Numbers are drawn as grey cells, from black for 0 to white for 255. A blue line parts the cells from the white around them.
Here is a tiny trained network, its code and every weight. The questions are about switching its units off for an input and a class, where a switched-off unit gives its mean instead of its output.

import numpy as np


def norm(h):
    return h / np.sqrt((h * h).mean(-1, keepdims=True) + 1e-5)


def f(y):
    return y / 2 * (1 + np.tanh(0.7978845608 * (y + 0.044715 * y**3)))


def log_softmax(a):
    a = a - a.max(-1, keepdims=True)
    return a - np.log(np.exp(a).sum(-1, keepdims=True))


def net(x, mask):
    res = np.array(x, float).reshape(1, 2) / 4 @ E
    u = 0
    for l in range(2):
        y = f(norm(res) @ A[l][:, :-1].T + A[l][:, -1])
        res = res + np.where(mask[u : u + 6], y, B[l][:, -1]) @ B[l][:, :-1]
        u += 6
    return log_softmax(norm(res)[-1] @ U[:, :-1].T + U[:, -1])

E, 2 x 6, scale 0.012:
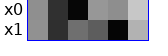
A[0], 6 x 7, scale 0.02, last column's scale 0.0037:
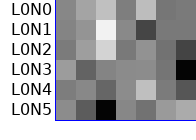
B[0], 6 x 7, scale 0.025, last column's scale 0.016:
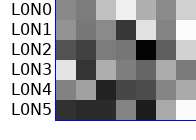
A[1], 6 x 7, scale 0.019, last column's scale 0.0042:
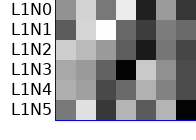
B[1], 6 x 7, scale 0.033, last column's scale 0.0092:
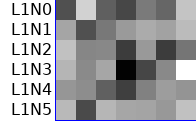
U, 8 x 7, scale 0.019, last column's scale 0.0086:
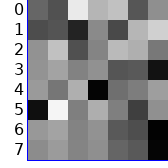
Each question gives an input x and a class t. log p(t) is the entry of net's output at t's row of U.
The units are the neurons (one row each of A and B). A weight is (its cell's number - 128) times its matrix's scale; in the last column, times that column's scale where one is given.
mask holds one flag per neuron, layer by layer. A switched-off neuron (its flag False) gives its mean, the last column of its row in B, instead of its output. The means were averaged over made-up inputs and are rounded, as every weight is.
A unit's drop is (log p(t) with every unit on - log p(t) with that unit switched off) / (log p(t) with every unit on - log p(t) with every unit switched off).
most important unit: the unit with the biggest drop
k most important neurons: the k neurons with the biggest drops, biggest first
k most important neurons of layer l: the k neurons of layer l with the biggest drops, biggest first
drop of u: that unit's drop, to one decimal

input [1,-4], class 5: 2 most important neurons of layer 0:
[L0N1; L0N0]
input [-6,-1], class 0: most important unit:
L0N0
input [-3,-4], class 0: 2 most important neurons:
[L0N5; L0N0]
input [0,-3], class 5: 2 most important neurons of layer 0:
[L0N0; L0N5]
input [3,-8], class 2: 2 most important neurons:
[L0N1; L0N4]
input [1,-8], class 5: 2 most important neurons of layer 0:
[L0N1; L0N0]
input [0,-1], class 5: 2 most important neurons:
[L1N0; L0N0]
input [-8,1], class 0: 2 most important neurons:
[L0N0; L0N2]
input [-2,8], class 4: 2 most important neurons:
[L0N2; L0N5]
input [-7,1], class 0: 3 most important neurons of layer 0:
[L0N0; L0N2; L0N4]
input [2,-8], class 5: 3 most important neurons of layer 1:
[L1N0; L1N3; L1N1]
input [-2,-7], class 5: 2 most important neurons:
[L0N1; L1N0]
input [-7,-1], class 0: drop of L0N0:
0.3
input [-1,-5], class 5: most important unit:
L1N0
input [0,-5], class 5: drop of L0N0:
0.1
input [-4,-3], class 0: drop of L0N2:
0.0
